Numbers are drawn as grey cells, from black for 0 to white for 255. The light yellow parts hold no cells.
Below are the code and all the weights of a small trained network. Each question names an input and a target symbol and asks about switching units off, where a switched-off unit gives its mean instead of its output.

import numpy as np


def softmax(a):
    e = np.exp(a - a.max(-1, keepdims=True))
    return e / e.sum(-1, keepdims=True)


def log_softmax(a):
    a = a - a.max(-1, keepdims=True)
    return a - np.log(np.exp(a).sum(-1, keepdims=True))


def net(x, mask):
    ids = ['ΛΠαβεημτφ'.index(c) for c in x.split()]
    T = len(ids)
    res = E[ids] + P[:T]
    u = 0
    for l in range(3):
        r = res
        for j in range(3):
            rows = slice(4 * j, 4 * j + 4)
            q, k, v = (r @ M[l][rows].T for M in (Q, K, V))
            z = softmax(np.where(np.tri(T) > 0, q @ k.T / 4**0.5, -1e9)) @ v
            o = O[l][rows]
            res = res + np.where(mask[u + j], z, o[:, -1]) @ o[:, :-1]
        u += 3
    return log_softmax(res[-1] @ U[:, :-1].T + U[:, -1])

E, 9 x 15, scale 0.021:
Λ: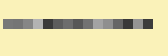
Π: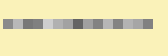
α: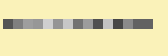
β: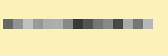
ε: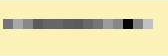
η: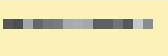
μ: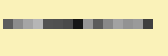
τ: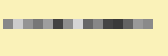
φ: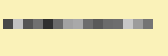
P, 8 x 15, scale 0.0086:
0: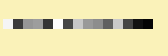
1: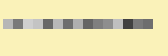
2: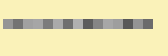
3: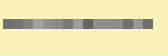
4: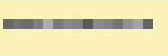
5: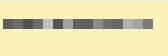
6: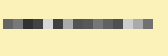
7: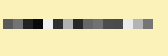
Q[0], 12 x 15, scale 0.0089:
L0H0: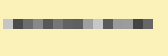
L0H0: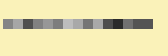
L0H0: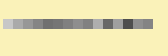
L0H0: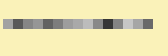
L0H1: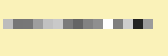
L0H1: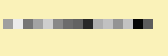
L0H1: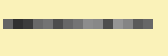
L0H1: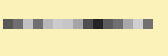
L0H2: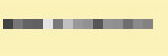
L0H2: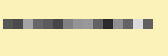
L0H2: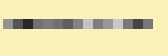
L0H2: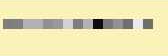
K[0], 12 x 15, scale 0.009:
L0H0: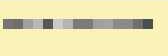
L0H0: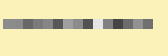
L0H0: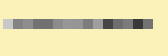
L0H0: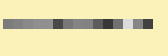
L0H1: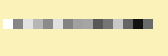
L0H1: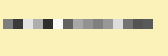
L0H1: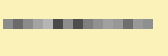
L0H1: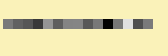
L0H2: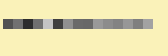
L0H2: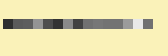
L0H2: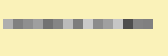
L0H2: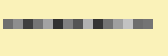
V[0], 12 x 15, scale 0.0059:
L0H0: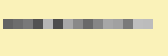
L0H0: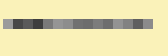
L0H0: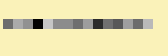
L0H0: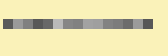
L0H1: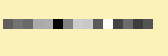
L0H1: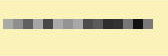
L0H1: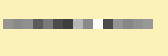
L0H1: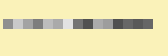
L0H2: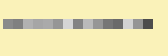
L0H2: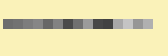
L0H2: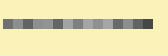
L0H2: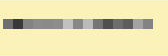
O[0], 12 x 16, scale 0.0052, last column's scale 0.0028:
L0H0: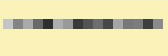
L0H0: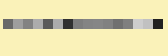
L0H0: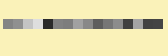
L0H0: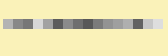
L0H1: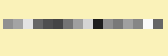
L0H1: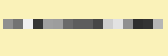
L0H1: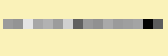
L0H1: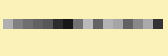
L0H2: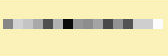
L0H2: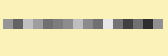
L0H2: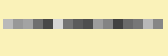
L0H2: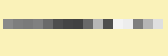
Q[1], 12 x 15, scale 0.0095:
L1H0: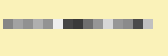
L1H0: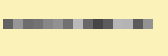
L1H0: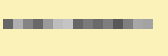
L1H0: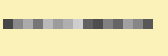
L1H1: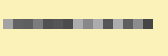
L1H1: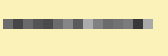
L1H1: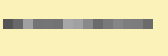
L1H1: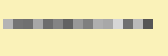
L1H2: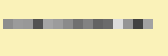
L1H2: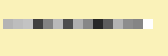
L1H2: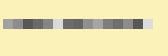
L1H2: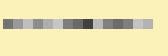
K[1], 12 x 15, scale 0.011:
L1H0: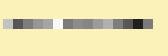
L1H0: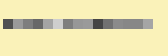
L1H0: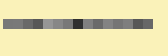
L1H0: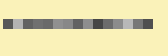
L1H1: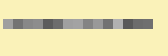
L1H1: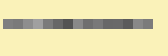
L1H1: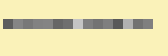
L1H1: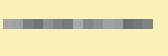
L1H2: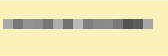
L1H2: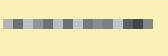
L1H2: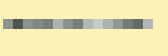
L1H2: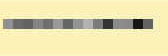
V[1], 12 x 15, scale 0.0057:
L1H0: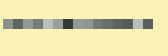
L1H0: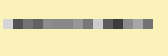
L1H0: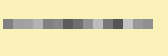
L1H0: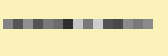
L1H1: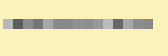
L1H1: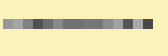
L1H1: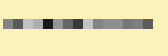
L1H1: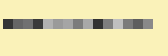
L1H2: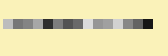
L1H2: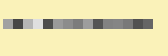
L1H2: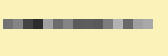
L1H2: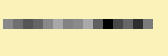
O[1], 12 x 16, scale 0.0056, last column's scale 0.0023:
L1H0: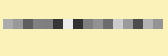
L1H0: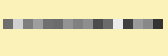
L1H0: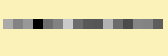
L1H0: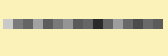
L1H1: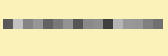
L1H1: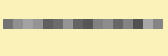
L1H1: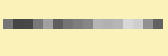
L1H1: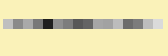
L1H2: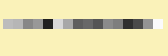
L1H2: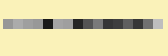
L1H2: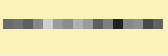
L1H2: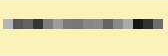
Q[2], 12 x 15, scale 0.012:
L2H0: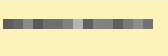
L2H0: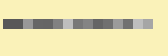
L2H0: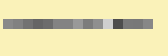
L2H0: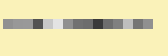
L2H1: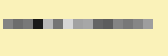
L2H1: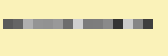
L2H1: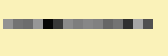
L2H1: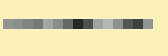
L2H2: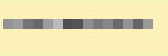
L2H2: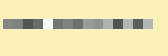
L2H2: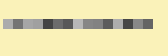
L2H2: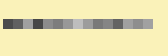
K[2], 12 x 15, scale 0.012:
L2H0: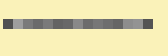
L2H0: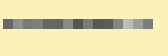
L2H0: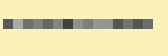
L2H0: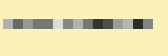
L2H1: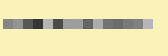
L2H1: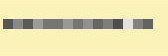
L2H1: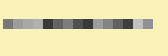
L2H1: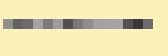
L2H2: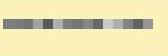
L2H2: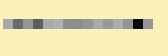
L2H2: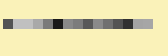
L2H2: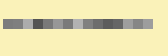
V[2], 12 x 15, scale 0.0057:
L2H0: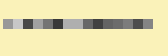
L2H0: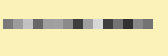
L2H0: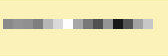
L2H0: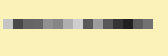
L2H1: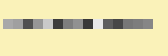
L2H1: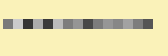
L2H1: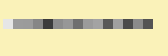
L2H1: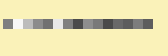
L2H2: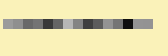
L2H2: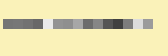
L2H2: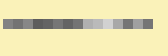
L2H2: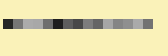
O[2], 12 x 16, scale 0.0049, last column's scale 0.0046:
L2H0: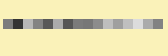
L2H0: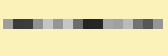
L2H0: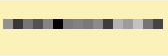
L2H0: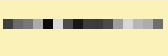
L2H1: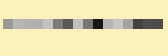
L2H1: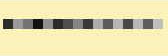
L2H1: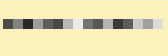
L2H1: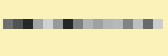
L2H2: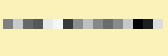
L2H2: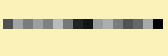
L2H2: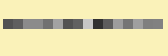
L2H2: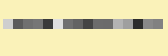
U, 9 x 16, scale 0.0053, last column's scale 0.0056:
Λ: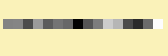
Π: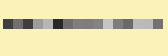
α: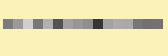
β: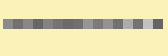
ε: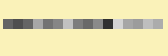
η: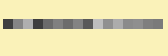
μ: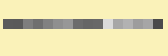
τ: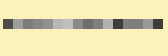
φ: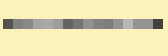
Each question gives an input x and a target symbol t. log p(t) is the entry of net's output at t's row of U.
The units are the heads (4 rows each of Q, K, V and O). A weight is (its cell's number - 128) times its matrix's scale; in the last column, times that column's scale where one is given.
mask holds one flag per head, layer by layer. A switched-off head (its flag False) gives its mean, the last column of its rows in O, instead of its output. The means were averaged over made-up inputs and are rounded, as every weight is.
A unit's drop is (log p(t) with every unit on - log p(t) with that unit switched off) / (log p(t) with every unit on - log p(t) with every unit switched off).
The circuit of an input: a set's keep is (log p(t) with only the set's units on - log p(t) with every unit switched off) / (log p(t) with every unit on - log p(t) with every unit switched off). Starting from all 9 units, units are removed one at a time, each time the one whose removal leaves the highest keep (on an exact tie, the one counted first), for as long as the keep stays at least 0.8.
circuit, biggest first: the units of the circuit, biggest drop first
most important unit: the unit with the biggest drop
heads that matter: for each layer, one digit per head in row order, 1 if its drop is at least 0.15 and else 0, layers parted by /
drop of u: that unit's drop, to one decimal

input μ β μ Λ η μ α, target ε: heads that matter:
001 / 000 / 100
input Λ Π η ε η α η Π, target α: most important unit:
L0H0
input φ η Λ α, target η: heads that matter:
000 / 000 / 010
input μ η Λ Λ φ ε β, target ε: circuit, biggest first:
L2H0; L2H2; L1H1
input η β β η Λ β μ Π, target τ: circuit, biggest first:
L0H2; L2H1; L2H0; L1H1
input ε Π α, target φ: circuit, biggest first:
L0H2; L2H1; L1H0
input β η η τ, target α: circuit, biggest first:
L2H1; L1H2
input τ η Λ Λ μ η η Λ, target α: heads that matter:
110 / 001 / 010
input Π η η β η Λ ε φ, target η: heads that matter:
100 / 000 / 110
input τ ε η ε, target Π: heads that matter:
011 / 001 / 000
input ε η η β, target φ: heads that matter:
001 / 110 / 010
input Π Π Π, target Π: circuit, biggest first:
L2H1; L2H2
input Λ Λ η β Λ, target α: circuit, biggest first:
L0H0; L2H1; L1H2; L0H2
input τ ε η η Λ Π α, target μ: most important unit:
L2H0
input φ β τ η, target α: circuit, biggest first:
L0H1; L2H1
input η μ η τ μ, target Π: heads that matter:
110 / 001 / 000
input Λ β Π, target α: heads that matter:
100 / 000 / 110
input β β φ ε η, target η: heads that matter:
000 / 000 / 110
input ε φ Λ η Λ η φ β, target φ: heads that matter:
001 / 111 / 010
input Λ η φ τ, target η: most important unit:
L2H1
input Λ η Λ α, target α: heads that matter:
101 / 000 / 110
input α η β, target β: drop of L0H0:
0.0
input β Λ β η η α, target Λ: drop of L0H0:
0.2
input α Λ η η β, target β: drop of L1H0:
0.1
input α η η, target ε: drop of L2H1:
0.1
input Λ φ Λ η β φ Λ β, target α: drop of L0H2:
0.1
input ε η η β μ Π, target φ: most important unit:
L0H2
